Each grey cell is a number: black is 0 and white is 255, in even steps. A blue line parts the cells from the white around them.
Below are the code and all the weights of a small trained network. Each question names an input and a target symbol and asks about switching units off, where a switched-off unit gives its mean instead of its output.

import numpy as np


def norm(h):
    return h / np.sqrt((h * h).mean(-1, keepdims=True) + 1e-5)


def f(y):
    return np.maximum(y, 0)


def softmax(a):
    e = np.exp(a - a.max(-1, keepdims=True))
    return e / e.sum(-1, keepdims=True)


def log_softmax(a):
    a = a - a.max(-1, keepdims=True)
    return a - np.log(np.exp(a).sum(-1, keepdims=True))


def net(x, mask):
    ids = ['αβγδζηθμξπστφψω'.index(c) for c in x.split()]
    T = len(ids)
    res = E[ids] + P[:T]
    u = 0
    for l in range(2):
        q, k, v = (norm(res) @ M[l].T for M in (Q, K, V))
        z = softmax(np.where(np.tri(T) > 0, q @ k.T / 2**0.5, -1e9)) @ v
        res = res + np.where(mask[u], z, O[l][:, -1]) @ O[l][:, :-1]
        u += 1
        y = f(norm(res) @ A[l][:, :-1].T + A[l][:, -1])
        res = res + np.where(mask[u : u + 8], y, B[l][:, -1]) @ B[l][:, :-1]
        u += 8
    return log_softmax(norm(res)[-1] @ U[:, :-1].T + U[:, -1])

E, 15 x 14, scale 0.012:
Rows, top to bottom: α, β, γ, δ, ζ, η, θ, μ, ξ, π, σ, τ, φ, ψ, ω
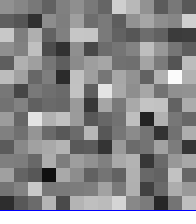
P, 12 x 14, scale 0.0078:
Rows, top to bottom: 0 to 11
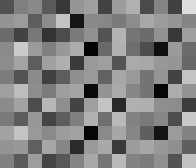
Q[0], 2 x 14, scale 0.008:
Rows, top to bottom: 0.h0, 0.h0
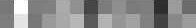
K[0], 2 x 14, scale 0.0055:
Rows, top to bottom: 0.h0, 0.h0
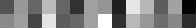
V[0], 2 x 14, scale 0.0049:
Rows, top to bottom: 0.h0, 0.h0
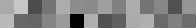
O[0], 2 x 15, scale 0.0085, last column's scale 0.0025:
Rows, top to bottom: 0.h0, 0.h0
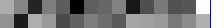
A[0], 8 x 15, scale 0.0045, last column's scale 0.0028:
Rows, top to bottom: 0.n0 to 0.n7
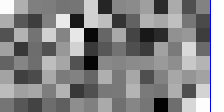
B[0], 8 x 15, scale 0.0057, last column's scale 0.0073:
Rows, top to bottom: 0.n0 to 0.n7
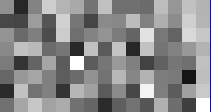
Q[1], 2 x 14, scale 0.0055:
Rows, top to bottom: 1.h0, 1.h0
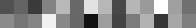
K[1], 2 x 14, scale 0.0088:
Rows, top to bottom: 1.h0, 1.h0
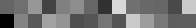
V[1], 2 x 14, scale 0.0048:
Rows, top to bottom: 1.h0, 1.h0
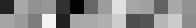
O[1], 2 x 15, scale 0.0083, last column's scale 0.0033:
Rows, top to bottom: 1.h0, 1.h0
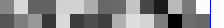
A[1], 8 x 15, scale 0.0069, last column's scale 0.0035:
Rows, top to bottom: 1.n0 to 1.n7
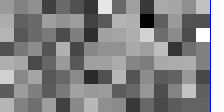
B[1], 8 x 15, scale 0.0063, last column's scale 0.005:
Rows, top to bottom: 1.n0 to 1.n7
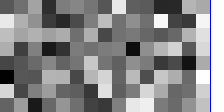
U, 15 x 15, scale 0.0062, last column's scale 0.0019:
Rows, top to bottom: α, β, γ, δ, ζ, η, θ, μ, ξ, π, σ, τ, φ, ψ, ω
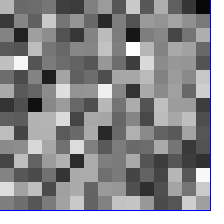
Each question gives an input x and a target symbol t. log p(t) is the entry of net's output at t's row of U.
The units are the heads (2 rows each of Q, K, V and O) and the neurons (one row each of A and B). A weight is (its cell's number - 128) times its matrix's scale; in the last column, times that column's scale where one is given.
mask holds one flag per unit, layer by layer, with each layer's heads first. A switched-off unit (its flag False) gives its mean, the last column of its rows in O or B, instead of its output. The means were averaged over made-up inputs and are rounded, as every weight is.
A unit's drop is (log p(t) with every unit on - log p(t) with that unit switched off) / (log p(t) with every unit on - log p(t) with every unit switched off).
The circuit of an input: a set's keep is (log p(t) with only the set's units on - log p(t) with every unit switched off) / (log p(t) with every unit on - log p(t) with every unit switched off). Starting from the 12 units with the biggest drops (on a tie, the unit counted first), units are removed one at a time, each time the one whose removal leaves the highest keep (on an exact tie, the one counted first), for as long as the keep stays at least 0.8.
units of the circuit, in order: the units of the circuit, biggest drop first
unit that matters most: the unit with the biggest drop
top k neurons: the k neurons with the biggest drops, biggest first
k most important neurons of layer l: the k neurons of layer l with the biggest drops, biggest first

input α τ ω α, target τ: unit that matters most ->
0.h0
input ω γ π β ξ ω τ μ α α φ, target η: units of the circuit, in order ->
0.n1, 1.n0
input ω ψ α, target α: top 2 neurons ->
1.n1, 0.n6
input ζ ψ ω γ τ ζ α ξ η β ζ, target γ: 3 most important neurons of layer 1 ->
1.n0, 1.n6, 1.n7
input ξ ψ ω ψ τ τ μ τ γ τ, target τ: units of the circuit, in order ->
0.h0, 1.h0, 1.n5
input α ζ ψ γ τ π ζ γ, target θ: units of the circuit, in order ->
0.n0, 0.n7
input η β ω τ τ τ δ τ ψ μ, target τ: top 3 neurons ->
1.n5, 0.n1, 1.n2
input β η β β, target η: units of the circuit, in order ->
1.h0, 0.n3
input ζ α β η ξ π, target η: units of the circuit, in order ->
1.h0, 1.n3
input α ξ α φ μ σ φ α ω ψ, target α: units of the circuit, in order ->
0.h0, 1.n1
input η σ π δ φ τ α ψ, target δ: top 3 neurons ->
0.n6, 0.n1, 0.n7
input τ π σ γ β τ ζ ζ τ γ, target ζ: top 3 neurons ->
1.n7, 0.n1, 0.n4
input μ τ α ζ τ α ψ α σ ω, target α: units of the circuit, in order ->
0.h0, 1.n1, 0.n6, 1.h0
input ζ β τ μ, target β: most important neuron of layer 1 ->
1.n7
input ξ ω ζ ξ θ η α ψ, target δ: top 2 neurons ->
0.n6, 0.n1
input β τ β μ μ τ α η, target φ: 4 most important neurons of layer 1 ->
1.n4, 1.n5, 1.n0, 1.n1
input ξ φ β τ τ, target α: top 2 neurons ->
1.n1, 0.n3
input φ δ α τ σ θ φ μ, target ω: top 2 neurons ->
1.n0, 0.n1
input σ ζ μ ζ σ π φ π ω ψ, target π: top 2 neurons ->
0.n0, 1.n2
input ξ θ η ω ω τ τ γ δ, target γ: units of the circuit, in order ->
1.h0
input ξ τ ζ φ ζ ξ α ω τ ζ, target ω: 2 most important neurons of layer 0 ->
0.n2, 0.n4
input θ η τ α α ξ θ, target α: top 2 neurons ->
1.n1, 1.n5
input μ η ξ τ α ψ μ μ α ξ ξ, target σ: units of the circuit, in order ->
0.n6, 1.n5, 0.n4
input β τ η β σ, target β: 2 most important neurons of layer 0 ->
0.n6, 0.n7
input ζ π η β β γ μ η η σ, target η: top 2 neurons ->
0.n4, 0.n1
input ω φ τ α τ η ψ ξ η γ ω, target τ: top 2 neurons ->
0.n7, 0.n6
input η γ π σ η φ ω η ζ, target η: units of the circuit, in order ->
1.h0
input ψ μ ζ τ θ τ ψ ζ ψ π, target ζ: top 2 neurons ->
0.n1, 1.n7
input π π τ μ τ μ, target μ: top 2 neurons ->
1.n5, 0.n3
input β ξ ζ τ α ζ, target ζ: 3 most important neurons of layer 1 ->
1.n6, 1.n5, 1.n7
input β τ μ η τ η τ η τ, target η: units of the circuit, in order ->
1.h0, 1.n3
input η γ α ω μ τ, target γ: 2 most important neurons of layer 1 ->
1.n3, 1.n7
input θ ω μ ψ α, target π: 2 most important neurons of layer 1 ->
1.n2, 1.n5
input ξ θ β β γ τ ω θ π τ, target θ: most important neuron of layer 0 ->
0.n2
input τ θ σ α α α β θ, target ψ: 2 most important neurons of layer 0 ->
0.n1, 0.n6
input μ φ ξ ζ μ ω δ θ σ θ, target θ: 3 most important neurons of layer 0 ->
0.n2, 0.n1, 0.n3
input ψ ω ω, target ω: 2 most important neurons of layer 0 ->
0.n2, 0.n1
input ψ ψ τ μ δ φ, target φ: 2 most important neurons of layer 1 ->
1.n4, 1.n1
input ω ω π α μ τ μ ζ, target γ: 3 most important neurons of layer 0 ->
0.n1, 0.n6, 0.n2
